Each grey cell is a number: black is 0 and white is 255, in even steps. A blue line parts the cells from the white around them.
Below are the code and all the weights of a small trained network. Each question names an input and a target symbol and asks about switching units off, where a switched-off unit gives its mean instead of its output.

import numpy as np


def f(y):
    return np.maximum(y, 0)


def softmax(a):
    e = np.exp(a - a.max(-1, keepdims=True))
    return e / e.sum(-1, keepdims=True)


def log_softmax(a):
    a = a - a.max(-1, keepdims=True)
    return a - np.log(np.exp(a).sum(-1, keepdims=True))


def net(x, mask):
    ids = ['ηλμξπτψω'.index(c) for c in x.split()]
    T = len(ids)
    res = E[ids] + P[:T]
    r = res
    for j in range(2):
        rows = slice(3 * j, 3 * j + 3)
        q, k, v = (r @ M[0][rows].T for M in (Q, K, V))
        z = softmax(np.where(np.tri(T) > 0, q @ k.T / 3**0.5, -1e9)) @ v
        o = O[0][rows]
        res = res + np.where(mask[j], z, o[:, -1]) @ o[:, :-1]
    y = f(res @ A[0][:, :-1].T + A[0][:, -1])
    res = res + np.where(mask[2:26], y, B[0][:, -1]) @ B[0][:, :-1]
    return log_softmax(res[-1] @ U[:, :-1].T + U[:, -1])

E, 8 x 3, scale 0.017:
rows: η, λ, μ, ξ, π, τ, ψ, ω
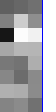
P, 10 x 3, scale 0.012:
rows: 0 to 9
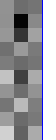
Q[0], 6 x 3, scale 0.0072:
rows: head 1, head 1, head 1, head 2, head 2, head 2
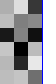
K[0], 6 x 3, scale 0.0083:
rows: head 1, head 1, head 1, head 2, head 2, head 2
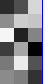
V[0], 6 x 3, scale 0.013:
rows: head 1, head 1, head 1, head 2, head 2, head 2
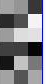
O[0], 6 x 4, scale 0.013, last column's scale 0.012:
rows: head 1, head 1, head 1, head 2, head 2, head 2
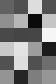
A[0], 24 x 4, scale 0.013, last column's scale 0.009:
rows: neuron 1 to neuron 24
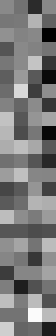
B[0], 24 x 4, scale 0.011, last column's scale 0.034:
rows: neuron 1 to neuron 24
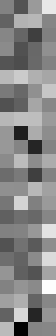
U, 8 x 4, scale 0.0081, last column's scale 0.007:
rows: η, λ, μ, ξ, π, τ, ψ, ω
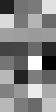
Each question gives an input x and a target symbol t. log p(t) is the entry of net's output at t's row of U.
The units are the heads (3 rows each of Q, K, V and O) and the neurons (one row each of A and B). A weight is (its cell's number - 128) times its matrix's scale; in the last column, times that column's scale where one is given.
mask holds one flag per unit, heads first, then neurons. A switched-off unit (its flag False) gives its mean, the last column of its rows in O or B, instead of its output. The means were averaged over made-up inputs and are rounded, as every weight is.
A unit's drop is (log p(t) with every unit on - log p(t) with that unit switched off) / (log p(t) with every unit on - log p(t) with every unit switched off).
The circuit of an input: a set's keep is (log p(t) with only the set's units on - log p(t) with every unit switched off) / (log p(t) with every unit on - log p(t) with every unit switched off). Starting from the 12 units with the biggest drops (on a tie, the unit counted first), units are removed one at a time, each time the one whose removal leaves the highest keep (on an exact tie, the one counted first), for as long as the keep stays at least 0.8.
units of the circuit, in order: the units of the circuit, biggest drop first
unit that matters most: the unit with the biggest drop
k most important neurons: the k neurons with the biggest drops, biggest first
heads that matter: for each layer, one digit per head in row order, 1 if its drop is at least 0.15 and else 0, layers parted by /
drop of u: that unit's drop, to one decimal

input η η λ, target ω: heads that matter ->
11
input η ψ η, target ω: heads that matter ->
11
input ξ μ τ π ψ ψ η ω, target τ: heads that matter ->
01
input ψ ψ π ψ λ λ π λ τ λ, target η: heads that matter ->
00
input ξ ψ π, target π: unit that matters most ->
head 2
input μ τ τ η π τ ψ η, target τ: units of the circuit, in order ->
(head 2; neuron 15)
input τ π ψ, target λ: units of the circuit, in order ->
(head 1; head 2; neuron 19)
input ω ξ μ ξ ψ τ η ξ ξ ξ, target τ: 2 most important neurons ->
(neuron 1; neuron 24)
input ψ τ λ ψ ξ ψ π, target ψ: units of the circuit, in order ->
(head 1; neuron 15; neuron 1)
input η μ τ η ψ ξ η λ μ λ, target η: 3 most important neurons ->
(neuron 18; neuron 19; neuron 9)
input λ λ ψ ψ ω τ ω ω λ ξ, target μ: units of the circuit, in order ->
(head 1; neuron 23; neuron 19; neuron 1)
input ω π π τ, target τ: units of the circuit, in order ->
(head 2; neuron 6; neuron 15)
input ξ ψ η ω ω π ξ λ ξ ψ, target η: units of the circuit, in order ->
(head 2; neuron 6; neuron 9)
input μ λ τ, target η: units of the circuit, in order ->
(head 2)
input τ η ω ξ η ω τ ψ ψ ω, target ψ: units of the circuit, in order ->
(head 1; neuron 1)
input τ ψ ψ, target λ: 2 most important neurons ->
(neuron 9; neuron 24)
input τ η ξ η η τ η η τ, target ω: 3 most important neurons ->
(neuron 1; neuron 11; neuron 19)
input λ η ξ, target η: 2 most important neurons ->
(neuron 6; neuron 23)
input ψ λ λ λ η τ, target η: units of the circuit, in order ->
(head 2; neuron 9)
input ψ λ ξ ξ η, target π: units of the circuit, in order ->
(head 1)
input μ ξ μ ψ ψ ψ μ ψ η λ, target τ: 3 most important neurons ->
(neuron 1; neuron 6; neuron 7)
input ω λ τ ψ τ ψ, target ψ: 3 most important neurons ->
(neuron 9; neuron 20; neuron 2)
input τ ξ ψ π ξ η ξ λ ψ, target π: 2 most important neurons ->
(neuron 23; neuron 20)
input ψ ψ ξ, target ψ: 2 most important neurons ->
(neuron 23; neuron 9)
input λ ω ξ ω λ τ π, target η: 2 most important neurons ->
(neuron 6; neuron 9)
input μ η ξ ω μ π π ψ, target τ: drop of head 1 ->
0.2
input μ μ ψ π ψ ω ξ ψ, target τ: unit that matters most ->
neuron 1
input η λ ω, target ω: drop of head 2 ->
0.9
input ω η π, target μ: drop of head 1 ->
0.8
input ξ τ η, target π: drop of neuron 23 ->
0.2
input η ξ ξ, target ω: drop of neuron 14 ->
0.1
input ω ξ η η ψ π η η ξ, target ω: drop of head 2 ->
0.6
